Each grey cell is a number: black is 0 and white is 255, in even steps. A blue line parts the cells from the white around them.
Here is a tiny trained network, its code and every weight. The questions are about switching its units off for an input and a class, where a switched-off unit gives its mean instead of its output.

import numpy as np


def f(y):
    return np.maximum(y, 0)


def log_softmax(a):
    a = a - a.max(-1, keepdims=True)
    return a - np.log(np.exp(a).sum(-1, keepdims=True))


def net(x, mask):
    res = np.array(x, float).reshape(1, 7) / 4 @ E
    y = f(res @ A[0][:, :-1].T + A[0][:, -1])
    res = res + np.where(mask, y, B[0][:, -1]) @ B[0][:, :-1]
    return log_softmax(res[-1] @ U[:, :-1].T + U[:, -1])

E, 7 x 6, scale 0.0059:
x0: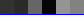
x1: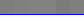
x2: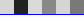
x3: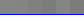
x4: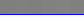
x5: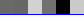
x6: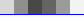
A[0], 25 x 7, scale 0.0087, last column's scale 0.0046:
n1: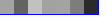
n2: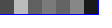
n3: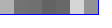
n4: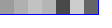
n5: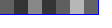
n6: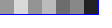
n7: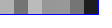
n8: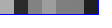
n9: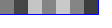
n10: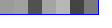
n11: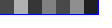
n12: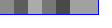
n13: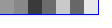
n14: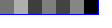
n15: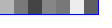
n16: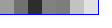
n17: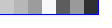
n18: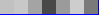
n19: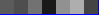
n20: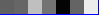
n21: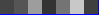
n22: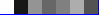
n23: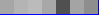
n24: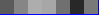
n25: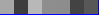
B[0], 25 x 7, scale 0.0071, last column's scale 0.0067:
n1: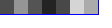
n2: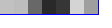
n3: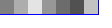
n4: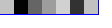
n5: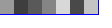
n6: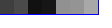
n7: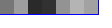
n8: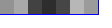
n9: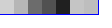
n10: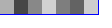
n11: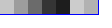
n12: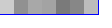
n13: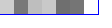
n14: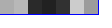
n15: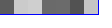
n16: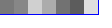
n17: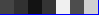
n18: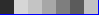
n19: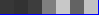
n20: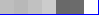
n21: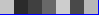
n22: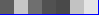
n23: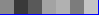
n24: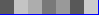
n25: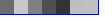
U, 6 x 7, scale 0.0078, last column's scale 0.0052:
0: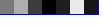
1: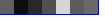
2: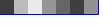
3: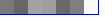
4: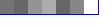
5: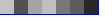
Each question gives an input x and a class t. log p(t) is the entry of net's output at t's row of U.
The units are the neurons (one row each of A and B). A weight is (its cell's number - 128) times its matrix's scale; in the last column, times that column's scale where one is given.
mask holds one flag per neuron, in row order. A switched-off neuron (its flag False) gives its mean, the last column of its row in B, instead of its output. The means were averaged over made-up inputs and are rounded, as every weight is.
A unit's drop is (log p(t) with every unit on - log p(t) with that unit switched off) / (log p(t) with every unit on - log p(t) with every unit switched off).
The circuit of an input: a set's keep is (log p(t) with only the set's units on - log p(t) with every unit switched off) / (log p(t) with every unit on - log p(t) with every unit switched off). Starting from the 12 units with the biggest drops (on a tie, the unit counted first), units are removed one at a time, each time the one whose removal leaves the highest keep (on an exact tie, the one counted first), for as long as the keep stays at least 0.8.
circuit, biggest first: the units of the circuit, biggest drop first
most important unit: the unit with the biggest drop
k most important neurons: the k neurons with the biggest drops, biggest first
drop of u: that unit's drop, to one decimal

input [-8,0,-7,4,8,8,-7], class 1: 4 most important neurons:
[n4, n17, n6, n23]
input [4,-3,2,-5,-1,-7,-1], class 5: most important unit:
n13
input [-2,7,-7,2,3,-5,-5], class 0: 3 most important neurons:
[n11, n2, n14]
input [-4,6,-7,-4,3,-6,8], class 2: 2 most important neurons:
[n16, n15]
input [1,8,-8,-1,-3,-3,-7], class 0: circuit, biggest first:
[n11, n2]
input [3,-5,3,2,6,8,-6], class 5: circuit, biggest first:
[n20, n21, n5]
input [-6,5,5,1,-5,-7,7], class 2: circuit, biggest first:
[n18, n15]
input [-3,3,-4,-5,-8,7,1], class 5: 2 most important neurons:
[n4, n20]
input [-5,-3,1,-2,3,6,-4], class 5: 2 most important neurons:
[n20, n4]
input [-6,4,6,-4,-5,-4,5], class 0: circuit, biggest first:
[n22, n1]
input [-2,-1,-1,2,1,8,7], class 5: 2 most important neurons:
[n4, n23]
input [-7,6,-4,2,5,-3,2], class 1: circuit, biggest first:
[n17, n6]
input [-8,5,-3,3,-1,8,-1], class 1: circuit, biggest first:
[n17, n4]
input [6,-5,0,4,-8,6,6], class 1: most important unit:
n21
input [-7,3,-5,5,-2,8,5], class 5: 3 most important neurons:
[n4, n20, n3]
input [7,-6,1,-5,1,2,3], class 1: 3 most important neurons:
[n19, n21, n5]
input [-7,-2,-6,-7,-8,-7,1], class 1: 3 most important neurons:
[n17, n6, n20]
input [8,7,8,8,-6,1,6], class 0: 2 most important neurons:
[n22, n9]
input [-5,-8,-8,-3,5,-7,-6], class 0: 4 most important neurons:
[n11, n2, n14, n6]
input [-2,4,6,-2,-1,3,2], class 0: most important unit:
n22
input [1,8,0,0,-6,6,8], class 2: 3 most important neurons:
[n15, n18, n3]
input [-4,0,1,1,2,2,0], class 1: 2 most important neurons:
[n17, n13]
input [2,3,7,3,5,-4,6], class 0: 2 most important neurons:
[n22, n9]
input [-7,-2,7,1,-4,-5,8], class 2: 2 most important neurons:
[n18, n15]
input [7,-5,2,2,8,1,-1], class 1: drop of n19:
0.2
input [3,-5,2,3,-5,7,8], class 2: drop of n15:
0.3
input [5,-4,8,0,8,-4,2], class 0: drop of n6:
0.0
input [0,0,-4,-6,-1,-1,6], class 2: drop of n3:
0.1
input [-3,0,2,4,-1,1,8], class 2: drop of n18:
0.2
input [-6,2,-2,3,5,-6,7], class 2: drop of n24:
-0.2
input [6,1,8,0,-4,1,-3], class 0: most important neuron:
[n9]
